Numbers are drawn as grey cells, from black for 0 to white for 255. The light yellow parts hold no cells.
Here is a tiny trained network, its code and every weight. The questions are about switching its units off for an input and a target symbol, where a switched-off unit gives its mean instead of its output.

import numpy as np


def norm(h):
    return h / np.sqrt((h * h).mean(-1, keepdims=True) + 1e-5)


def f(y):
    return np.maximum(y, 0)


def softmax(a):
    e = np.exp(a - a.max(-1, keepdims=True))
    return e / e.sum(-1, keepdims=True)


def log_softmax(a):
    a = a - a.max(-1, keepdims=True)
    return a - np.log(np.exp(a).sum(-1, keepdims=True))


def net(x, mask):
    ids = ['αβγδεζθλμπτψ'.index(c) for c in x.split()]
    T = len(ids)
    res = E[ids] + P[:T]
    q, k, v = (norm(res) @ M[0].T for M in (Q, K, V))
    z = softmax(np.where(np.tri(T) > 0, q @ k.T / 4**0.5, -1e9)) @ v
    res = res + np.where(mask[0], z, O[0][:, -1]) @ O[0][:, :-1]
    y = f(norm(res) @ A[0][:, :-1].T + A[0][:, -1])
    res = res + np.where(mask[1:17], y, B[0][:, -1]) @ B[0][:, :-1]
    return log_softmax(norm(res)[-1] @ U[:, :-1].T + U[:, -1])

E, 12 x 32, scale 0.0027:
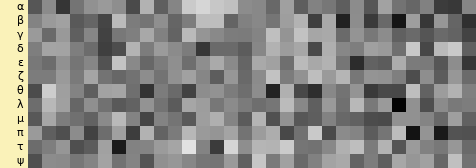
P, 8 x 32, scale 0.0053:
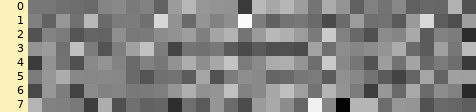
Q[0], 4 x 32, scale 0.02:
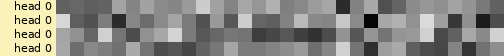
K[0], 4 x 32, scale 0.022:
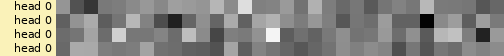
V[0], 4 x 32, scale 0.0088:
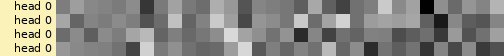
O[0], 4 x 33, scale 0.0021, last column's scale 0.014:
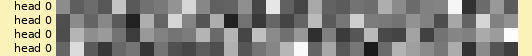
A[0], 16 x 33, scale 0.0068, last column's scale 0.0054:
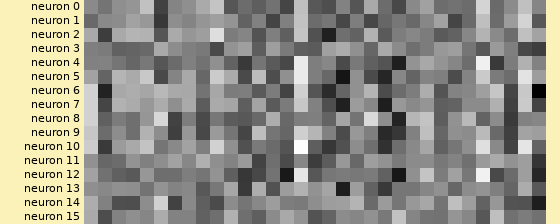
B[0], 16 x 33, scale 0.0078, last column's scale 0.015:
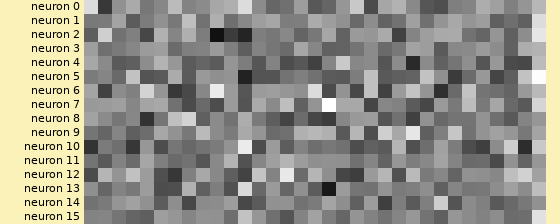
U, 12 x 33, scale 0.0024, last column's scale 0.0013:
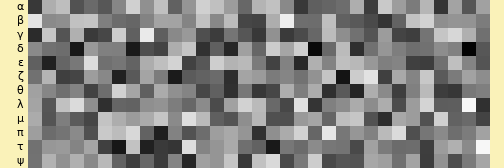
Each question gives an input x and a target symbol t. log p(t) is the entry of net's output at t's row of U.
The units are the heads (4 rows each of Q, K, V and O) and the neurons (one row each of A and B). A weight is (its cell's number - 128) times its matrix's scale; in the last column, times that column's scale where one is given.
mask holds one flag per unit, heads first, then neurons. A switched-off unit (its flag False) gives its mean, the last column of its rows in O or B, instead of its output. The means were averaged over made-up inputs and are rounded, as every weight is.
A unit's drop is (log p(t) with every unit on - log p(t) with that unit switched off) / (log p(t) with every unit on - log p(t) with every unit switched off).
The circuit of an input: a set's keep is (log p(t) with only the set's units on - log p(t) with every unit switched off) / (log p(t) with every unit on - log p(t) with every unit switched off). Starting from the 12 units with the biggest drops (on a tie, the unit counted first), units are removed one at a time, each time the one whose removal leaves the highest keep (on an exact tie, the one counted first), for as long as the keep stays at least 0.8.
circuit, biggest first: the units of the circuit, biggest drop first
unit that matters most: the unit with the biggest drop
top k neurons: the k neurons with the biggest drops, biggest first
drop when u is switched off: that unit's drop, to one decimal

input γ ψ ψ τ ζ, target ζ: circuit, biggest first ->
(head 0; neuron 3)
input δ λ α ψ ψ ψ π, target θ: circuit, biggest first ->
(head 0; neuron 8)
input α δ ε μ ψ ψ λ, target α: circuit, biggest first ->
(head 0; neuron 1)
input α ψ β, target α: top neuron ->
(neuron 5)
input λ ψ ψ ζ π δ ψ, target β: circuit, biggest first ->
(head 0; neuron 12; neuron 4; neuron 0)
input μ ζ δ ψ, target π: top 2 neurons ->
(neuron 2; neuron 0)
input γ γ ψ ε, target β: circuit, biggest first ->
(head 0; neuron 12; neuron 0; neuron 4)
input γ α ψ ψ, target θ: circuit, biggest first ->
(head 0; neuron 5; neuron 4; neuron 0)
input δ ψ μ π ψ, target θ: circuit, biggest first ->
(head 0; neuron 8)
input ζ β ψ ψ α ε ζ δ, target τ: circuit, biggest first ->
(head 0; neuron 13)
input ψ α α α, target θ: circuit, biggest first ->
(head 0; neuron 5; neuron 4; neuron 0)
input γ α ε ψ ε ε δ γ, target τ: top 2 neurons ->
(neuron 13; neuron 5)
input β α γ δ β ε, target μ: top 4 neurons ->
(neuron 9; neuron 8; neuron 6; neuron 10)
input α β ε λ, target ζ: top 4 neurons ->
(neuron 9; neuron 12; neuron 4; neuron 13)
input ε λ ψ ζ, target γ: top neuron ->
(neuron 12)
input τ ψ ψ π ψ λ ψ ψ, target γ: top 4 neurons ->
(neuron 12; neuron 10; neuron 0; neuron 4)
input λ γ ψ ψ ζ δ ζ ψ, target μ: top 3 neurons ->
(neuron 9; neuron 8; neuron 6)
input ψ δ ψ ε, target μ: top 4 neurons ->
(neuron 9; neuron 8; neuron 6; neuron 0)
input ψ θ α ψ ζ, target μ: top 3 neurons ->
(neuron 5; neuron 2; neuron 7)
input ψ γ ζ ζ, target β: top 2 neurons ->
(neuron 12; neuron 0)
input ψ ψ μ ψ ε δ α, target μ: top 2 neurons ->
(neuron 5; neuron 2)
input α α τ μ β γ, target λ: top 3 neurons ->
(neuron 5; neuron 9; neuron 13)
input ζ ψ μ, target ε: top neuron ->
(neuron 2)
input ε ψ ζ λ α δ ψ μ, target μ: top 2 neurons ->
(neuron 9; neuron 8)
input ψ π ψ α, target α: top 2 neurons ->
(neuron 5; neuron 1)
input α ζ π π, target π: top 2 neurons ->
(neuron 2; neuron 0)
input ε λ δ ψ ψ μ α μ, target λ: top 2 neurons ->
(neuron 5; neuron 9)
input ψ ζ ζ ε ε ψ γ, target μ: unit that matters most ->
neuron 5
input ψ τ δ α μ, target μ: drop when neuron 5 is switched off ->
0.3
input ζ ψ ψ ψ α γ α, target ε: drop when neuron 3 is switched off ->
0.1
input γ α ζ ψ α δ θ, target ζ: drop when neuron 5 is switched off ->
0.2
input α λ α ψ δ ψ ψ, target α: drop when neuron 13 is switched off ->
0.0
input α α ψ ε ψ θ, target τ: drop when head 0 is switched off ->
0.9
